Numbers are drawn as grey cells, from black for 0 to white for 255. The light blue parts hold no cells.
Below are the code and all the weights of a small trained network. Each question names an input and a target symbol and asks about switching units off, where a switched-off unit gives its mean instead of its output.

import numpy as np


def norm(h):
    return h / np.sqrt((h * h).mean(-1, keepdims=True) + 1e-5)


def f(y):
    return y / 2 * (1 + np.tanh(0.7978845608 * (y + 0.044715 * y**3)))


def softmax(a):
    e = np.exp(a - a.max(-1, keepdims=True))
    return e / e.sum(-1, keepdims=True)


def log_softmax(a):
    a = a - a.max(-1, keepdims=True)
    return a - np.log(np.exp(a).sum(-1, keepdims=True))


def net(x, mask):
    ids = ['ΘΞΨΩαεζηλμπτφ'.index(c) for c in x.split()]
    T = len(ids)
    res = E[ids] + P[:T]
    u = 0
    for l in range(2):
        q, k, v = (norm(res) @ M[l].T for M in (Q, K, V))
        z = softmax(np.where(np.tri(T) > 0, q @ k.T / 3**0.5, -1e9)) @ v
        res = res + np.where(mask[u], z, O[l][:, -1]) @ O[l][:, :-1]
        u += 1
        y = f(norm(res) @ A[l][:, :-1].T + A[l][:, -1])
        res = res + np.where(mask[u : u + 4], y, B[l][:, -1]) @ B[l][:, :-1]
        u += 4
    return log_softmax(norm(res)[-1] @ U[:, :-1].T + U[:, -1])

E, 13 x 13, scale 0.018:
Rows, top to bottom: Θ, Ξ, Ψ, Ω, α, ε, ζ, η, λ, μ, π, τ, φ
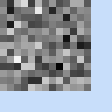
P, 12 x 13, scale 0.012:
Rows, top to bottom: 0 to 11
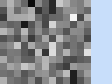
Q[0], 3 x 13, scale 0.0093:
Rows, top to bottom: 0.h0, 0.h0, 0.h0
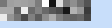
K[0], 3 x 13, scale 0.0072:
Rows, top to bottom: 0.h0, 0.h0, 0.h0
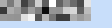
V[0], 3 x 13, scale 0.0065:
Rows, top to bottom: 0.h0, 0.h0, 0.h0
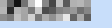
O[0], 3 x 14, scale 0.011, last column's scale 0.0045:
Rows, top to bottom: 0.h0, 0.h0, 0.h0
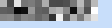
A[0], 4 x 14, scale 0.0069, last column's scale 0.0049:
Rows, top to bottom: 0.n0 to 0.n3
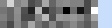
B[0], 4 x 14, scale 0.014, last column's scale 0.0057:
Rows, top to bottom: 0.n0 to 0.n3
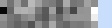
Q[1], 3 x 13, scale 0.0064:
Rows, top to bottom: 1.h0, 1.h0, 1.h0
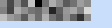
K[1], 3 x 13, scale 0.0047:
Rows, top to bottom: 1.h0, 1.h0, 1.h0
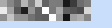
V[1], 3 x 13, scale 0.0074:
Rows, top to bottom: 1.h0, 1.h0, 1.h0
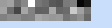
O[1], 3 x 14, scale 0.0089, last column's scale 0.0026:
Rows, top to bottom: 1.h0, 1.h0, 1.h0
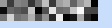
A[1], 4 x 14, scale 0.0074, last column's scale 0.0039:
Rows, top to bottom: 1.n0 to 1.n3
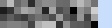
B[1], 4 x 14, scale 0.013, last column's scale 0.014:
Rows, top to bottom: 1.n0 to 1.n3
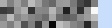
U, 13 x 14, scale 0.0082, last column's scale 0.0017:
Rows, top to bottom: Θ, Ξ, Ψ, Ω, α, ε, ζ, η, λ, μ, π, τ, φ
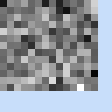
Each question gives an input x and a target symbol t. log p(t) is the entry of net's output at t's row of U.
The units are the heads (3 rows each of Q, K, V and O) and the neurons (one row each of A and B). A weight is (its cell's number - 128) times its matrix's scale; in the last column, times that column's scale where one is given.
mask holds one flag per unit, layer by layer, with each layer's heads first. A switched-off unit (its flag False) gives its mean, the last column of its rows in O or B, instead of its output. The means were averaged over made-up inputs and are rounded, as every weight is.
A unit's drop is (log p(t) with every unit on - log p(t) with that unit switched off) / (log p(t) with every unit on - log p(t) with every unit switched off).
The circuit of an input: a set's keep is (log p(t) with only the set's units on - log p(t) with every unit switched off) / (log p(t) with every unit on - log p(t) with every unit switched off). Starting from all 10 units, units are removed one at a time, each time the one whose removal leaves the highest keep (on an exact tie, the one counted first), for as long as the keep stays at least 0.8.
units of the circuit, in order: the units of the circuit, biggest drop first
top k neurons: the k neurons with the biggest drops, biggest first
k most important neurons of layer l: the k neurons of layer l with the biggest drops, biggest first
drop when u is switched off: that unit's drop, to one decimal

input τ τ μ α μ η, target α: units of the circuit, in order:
[0.h0]
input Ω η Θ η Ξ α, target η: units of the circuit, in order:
[0.n1, 1.n1]
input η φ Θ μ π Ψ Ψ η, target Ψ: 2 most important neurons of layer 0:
[0.n1, 0.n2]
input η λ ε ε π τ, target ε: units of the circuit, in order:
[0.h0, 1.n3]
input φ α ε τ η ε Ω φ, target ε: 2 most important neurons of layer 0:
[0.n1, 0.n2]
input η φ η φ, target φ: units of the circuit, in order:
[0.h0, 1.n1]
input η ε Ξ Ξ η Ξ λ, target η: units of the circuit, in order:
[0.n1, 0.h0, 1.n1]
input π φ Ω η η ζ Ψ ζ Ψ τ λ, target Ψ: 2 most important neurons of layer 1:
[1.n3, 1.n1]
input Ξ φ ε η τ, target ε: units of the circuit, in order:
[0.h0, 1.n3, 1.n0]
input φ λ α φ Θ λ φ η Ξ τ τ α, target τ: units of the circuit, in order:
[0.h0, 1.n1, 0.n1]
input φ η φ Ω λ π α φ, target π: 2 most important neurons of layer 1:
[1.n1, 1.n2]
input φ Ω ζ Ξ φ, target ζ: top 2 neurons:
[0.n1, 1.n1]
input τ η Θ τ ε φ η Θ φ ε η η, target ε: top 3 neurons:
[1.n3, 0.n1, 0.n2]
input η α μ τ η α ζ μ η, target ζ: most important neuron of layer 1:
[1.n1]
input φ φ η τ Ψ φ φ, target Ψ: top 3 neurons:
[1.n3, 0.n1, 1.n1]
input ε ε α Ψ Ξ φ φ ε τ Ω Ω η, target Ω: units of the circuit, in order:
[0.h0, 0.n1]
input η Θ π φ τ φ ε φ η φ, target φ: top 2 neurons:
[1.n1, 0.n1]
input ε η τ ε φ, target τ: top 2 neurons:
[1.n1, 0.n1]
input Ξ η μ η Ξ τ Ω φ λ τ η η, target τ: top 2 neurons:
[1.n1, 1.n3]
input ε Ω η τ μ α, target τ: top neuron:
[0.n0]
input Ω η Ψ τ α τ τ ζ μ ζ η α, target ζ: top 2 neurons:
[0.n1, 1.n1]
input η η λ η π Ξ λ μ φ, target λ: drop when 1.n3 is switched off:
0.0
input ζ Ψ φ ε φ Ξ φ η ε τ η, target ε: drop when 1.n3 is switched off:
0.4
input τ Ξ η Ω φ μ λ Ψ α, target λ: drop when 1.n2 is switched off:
0.1
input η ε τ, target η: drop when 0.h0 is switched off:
0.3
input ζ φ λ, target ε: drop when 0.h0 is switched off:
0.6
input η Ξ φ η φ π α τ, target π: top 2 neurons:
[0.n1, 1.n1]
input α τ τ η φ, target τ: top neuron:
[1.n1]
